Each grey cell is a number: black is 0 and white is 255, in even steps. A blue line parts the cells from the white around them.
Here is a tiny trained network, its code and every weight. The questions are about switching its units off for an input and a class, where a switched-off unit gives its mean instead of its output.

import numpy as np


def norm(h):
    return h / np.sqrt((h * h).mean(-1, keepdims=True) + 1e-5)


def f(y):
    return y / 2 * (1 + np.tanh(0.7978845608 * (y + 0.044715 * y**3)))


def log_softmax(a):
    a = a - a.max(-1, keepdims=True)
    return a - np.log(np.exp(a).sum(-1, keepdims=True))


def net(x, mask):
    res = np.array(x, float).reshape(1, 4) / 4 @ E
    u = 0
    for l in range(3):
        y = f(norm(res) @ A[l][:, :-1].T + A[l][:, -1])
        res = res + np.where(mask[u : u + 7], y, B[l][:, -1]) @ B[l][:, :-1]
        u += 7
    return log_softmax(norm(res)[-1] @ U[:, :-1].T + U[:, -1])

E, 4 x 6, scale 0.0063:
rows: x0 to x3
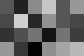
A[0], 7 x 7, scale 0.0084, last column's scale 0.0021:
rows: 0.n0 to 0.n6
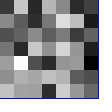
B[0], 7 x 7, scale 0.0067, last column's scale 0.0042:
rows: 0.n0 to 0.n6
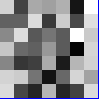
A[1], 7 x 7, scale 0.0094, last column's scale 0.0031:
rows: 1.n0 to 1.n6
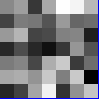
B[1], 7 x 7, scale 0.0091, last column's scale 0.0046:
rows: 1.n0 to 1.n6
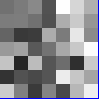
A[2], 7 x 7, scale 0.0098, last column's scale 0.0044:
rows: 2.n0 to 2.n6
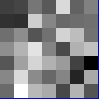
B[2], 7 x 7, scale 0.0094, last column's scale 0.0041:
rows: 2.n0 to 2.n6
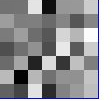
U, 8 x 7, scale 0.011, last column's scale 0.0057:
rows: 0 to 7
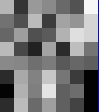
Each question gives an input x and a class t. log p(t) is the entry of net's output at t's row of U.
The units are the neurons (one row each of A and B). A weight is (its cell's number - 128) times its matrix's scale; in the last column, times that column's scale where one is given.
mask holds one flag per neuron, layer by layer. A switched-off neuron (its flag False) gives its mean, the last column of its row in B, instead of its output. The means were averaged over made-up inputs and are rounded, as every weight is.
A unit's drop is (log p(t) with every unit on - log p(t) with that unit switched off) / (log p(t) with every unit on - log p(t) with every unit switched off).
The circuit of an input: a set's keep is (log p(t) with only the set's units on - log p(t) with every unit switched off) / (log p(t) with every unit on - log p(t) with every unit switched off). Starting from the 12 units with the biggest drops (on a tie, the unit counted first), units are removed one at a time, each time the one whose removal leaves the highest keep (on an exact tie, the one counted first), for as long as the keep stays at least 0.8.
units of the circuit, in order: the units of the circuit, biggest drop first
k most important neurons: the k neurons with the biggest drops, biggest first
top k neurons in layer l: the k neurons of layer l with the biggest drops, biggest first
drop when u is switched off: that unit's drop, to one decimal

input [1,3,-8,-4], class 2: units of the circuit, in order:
[1.n5]
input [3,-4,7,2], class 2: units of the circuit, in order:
[1.n3, 0.n0, 0.n2]
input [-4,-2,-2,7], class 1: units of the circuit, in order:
[0.n1, 2.n0]
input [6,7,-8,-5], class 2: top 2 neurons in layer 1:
[1.n5, 1.n6]
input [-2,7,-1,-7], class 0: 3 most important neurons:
[0.n0, 2.n5, 1.n3]
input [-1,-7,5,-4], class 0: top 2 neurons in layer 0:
[0.n3, 0.n6]
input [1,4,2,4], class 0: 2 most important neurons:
[0.n0, 1.n4]
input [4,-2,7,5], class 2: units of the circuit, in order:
[1.n3, 0.n0]
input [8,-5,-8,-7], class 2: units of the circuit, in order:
[1.n5, 0.n0]
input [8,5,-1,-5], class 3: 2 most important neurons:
[1.n6, 0.n3]
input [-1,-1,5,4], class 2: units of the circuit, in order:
[0.n0, 1.n3]
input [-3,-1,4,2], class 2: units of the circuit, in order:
[1.n3, 0.n0]
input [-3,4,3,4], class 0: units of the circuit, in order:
[0.n0, 1.n4]
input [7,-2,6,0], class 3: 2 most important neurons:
[1.n6, 0.n1]
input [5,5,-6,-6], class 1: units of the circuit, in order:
[2.n6]
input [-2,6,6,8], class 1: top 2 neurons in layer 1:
[1.n4, 1.n6]
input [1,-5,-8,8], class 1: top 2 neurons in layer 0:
[0.n1, 0.n2]
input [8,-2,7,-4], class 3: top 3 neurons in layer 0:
[0.n1, 0.n5, 0.n3]
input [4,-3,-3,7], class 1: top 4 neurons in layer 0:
[0.n6, 0.n1, 0.n0, 0.n4]
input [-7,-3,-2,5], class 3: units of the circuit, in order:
[0.n6]
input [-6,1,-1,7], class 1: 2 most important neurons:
[0.n1, 0.n3]
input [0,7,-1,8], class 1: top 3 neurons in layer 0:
[0.n6, 0.n3, 0.n1]
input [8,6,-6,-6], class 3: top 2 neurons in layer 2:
[2.n2, 2.n0]
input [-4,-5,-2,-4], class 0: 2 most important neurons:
[0.n6, 1.n6]
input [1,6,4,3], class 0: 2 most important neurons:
[0.n0, 1.n4]
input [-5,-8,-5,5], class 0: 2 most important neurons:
[0.n6, 0.n3]
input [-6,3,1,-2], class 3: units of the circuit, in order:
[0.n4]
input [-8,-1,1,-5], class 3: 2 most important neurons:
[0.n6, 0.n4]
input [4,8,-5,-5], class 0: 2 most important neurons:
[0.n0, 2.n5]
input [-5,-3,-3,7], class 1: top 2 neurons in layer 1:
[1.n0, 1.n6]
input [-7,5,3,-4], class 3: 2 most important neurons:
[0.n4, 1.n2]
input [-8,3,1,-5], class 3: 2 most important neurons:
[0.n4, 1.n2]
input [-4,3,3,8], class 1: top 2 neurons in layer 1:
[1.n4, 1.n6]
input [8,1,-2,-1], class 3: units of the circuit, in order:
[1.n6]
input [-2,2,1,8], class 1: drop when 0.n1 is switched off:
0.2
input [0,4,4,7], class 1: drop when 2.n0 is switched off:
0.2
